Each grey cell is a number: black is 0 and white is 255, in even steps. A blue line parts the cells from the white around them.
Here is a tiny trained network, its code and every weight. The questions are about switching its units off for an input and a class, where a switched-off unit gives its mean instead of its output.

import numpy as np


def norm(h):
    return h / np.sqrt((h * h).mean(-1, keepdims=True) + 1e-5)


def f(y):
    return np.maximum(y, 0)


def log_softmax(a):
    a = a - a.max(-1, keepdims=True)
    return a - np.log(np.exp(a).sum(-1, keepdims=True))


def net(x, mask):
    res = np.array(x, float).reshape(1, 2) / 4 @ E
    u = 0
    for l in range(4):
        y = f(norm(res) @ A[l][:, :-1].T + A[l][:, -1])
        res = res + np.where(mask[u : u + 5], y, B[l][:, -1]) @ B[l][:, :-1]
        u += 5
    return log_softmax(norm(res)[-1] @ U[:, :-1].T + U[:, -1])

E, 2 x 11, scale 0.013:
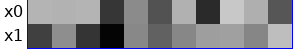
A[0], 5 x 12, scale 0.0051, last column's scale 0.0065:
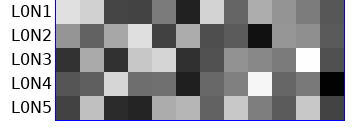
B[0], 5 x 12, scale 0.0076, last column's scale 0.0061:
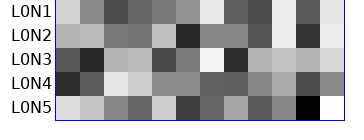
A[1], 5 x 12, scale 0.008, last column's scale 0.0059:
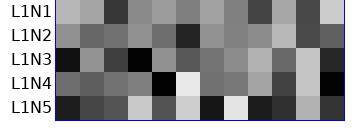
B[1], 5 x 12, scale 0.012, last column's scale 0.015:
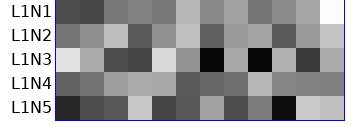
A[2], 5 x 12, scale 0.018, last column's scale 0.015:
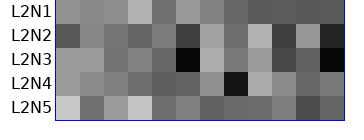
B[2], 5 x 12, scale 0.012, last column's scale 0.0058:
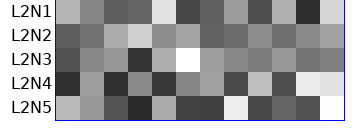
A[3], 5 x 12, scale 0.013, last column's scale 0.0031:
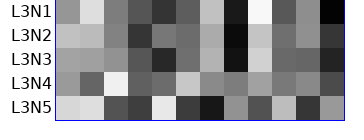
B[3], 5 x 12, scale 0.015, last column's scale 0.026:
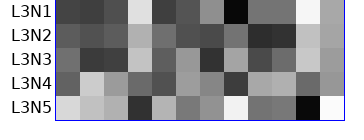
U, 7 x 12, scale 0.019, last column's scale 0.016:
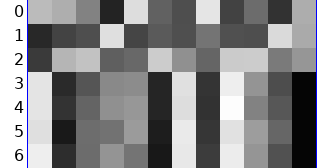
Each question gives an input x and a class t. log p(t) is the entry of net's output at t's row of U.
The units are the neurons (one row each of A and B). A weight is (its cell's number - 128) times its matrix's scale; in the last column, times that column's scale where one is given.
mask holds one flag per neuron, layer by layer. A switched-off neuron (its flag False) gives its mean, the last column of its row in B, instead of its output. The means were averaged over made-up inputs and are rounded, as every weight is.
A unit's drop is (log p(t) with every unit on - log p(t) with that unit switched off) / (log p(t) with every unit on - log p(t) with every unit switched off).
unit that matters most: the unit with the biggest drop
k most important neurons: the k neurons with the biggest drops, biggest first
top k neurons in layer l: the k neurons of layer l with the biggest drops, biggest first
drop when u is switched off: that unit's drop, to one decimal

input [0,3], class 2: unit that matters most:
L0N5
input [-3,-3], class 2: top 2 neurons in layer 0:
(L0N2, L0N5)
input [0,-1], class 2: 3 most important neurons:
(L1N3, L2N5, L3N5)
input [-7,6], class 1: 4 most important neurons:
(L1N5, L3N5, L0N2, L2N5)
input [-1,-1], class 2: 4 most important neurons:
(L1N3, L2N5, L3N5, L0N5)
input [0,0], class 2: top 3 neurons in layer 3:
(L3N5, L3N2, L3N1)
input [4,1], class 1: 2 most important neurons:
(L1N3, L0N5)
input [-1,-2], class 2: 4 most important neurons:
(L1N3, L2N5, L3N5, L0N5)
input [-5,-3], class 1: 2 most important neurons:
(L3N5, L0N5)
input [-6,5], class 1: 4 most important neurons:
(L1N5, L3N5, L0N2, L2N5)
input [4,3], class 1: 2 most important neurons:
(L0N1, L1N3)
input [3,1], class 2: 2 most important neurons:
(L1N1, L0N3)
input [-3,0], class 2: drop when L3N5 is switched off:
0.2
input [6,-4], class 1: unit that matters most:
L1N3
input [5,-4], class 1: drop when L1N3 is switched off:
1.2
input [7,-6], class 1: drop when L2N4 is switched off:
1.2
